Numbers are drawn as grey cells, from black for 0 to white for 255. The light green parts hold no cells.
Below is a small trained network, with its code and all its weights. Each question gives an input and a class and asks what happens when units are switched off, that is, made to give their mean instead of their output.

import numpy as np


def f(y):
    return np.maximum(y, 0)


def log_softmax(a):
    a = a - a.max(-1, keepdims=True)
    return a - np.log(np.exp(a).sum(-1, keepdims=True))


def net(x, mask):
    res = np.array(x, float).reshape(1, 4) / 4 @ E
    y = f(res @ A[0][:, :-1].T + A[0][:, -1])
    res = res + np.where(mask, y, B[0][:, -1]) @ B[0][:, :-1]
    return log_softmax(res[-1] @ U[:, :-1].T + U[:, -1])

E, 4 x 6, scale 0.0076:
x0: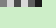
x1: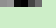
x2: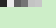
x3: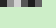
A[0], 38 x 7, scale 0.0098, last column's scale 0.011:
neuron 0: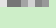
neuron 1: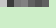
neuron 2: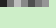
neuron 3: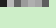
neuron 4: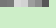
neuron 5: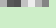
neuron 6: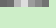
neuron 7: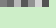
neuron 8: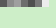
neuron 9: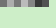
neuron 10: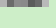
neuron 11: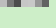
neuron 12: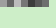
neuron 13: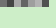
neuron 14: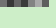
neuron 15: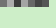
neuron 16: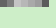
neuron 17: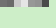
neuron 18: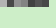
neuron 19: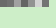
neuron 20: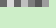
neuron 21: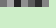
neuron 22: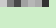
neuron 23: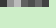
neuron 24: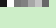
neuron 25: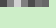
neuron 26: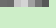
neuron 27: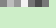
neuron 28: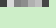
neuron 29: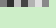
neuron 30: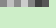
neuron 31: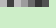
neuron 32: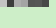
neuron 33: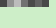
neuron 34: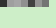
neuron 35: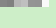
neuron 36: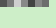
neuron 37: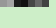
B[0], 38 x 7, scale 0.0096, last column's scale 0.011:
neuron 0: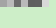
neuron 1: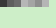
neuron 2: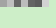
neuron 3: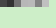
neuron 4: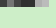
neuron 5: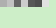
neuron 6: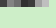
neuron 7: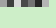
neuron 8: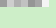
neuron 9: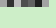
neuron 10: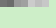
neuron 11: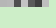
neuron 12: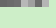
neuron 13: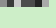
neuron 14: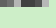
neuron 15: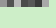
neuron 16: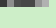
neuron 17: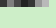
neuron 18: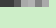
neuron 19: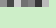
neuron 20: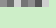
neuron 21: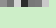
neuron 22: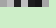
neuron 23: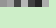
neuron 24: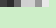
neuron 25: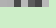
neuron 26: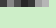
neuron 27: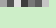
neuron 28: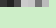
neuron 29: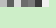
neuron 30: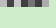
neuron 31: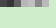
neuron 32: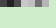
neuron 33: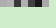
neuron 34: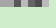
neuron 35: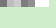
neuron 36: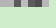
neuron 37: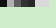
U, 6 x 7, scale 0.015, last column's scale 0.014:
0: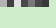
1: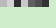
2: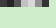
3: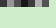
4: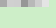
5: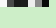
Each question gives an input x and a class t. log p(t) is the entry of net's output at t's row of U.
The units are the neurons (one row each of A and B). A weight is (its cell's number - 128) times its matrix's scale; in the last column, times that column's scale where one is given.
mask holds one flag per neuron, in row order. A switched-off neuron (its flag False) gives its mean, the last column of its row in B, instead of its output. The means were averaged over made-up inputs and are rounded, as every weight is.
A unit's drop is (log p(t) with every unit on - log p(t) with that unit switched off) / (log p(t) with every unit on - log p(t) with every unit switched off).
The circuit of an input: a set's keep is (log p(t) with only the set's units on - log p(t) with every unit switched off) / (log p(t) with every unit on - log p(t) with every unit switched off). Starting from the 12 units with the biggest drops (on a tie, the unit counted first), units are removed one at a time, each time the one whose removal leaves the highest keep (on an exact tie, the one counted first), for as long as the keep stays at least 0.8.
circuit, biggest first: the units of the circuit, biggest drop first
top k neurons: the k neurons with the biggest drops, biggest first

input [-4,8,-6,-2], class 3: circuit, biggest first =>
neuron 37
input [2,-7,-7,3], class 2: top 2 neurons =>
neuron 32; neuron 31
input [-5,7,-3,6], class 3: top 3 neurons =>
neuron 37; neuron 5; neuron 14
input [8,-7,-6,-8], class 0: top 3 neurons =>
neuron 27; neuron 30; neuron 9
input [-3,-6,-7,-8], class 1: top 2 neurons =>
neuron 5; neuron 0
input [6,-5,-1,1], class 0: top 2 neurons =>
neuron 27; neuron 30
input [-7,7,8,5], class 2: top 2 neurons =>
neuron 24; neuron 28
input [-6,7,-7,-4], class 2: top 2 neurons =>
neuron 1; neuron 18
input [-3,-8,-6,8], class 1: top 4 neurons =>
neuron 36; neuron 25; neuron 2; neuron 33
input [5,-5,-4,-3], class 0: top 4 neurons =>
neuron 27; neuron 37; neuron 30; neuron 9
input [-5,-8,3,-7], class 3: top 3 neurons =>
neuron 17; neuron 4; neuron 6
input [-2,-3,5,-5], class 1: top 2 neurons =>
neuron 5; neuron 11
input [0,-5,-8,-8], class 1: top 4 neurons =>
neuron 5; neuron 0; neuron 11; neuron 22
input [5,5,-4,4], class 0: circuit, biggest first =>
neuron 21
